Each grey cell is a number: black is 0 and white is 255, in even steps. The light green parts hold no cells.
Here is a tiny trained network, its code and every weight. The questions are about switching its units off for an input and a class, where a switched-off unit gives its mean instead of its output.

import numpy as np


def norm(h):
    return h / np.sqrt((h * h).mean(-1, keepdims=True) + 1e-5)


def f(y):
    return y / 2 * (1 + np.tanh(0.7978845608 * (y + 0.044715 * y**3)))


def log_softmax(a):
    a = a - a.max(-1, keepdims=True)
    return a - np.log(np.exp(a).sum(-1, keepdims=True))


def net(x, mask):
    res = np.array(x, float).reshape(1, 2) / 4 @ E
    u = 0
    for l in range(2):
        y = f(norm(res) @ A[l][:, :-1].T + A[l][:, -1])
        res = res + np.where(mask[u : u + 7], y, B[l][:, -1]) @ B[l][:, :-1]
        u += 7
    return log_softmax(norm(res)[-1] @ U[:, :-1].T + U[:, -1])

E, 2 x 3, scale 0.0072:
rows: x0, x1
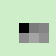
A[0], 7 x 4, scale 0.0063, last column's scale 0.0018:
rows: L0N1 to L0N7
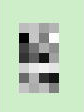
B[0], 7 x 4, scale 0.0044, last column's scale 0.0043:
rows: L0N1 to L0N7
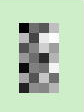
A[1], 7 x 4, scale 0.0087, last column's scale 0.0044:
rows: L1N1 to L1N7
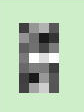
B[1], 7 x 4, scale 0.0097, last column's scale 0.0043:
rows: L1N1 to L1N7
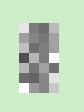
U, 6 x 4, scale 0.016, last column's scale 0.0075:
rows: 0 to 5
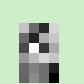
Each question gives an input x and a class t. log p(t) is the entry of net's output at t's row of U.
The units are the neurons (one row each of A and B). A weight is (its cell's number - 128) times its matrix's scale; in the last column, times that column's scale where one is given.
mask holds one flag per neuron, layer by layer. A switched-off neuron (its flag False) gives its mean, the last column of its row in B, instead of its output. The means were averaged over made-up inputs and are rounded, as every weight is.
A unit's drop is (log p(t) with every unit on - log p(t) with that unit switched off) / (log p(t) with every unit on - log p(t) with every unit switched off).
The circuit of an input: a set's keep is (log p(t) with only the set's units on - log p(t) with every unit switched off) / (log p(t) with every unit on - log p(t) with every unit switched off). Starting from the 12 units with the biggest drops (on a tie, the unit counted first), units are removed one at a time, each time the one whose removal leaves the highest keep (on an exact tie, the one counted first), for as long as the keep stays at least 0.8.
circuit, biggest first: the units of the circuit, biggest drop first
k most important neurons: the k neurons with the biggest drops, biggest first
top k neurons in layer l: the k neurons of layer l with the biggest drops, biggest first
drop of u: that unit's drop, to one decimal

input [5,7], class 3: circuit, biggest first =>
L0N2; L1N7
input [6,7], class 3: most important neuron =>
L0N2
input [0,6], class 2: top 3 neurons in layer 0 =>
L0N5; L0N1; L0N2
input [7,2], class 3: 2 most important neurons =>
L1N7; L0N1
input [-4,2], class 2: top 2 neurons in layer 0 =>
L0N2; L0N4
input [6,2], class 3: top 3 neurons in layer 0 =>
L0N1; L0N3; L0N5
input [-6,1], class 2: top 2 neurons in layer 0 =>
L0N4; L0N7
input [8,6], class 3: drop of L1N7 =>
0.2
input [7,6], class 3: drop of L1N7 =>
0.1
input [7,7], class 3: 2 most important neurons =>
L0N2; L1N7
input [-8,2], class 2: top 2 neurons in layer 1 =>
L1N7; L1N1
